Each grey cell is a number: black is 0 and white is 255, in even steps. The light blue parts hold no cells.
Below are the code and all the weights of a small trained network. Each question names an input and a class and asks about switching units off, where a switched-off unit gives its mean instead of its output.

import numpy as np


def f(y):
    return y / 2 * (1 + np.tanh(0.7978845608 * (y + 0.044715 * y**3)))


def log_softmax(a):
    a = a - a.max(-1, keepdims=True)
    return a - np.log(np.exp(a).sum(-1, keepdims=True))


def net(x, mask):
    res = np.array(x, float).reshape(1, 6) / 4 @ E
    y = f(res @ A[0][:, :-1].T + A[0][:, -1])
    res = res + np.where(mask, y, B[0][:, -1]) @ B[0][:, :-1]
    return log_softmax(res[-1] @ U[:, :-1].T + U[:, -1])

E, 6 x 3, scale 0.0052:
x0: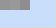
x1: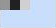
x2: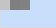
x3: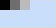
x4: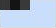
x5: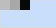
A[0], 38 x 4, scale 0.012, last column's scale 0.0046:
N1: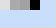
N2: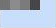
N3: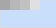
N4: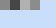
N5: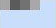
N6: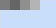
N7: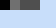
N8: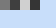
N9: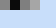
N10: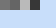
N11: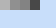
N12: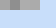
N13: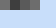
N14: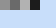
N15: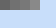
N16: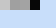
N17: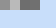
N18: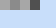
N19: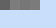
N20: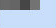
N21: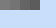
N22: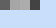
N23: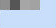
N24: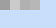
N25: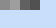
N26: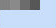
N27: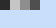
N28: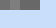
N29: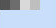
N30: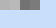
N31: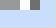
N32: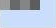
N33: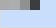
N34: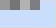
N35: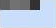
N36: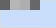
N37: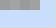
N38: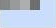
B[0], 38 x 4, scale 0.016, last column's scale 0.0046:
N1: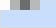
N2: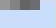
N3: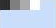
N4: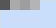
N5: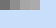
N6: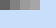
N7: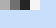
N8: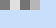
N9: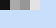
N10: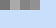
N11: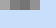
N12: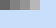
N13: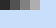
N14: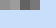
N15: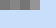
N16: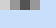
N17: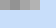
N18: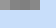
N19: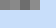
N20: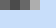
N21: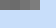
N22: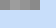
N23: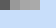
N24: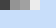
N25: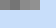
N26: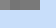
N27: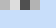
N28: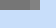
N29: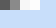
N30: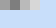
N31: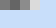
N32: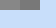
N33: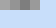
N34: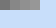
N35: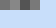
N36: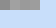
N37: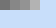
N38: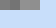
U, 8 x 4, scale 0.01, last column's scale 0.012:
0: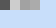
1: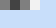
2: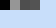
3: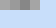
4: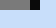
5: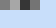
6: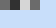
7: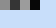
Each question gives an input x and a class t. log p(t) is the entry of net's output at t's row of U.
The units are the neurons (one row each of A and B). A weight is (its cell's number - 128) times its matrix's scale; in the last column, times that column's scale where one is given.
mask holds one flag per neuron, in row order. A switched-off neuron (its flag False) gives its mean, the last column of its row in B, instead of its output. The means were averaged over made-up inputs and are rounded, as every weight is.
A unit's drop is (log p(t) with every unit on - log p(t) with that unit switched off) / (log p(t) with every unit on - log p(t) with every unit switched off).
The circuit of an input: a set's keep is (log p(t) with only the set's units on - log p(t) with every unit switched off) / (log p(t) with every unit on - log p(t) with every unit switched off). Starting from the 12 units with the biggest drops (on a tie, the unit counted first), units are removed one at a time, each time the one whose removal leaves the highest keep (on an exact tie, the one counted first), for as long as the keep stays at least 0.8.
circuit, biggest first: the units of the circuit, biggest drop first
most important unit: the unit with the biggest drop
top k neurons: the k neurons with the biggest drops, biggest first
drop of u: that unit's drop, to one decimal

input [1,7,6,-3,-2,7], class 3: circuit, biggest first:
(N1, N16)
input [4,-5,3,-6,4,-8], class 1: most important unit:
N29
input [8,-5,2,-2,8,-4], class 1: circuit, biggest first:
(N3, N24, N8)
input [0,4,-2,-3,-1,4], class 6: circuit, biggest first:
(N27, N8)
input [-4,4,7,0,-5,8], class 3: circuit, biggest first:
(N1, N9)
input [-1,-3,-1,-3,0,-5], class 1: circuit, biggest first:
(N9, N8)
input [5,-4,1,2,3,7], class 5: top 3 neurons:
(N29, N3, N31)
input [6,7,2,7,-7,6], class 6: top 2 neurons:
(N31, N27)
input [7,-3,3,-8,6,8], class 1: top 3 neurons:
(N20, N27, N8)
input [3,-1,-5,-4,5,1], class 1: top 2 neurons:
(N3, N24)
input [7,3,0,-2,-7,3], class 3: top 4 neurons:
(N1, N16, N9, N29)
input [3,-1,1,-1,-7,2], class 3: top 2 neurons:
(N1, N9)
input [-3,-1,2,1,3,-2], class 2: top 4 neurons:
(N30, N1, N9, N17)
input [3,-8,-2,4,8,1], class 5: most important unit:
N7
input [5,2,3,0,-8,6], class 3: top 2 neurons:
(N1, N16)
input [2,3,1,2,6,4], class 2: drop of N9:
0.3
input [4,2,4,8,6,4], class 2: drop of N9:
0.2
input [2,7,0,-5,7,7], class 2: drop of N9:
0.4
